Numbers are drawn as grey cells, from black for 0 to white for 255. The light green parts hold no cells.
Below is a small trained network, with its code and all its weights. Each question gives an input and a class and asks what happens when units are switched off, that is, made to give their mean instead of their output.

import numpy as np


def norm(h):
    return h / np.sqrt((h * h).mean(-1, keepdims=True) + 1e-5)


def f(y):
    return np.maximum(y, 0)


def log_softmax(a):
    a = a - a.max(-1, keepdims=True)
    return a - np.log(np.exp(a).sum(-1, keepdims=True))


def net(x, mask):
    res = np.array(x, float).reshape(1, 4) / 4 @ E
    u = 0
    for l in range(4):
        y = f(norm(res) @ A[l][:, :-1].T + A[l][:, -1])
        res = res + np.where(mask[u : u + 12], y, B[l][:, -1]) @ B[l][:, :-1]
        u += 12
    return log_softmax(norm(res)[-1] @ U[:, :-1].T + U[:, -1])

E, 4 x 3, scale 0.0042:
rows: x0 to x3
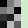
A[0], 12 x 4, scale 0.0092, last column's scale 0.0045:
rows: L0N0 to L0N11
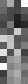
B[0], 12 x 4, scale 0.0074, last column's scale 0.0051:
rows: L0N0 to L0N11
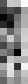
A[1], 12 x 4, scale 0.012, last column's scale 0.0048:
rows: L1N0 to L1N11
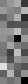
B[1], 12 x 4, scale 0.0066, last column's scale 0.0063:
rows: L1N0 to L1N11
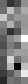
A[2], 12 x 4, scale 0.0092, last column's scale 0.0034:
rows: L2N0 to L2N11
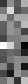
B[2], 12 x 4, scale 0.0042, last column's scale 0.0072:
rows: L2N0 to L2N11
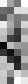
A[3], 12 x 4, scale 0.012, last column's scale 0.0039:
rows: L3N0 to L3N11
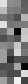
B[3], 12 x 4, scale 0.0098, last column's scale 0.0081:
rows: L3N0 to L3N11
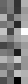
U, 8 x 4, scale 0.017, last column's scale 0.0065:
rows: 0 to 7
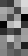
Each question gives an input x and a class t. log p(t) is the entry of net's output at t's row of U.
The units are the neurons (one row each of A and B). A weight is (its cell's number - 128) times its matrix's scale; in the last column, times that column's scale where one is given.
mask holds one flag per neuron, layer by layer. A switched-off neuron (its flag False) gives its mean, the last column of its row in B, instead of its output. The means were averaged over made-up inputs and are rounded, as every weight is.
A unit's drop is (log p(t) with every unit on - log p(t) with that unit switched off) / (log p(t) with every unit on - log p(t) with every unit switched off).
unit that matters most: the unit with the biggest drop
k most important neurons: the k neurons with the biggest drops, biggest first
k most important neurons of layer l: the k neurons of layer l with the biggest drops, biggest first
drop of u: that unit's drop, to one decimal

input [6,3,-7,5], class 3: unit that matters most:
L0N0
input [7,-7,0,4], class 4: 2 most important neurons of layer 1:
L1N9; L1N4
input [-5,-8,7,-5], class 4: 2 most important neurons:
L2N11; L3N0
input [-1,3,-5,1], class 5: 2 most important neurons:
L0N0; L0N5
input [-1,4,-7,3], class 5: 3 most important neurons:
L0N0; L0N5; L0N7
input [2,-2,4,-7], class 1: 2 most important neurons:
L0N7; L1N9
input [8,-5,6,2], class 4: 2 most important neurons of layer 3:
L3N11; L3N7
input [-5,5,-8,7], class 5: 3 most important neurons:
L0N0; L0N5; L0N7
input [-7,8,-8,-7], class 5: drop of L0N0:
0.2
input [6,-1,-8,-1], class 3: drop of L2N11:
-0.1
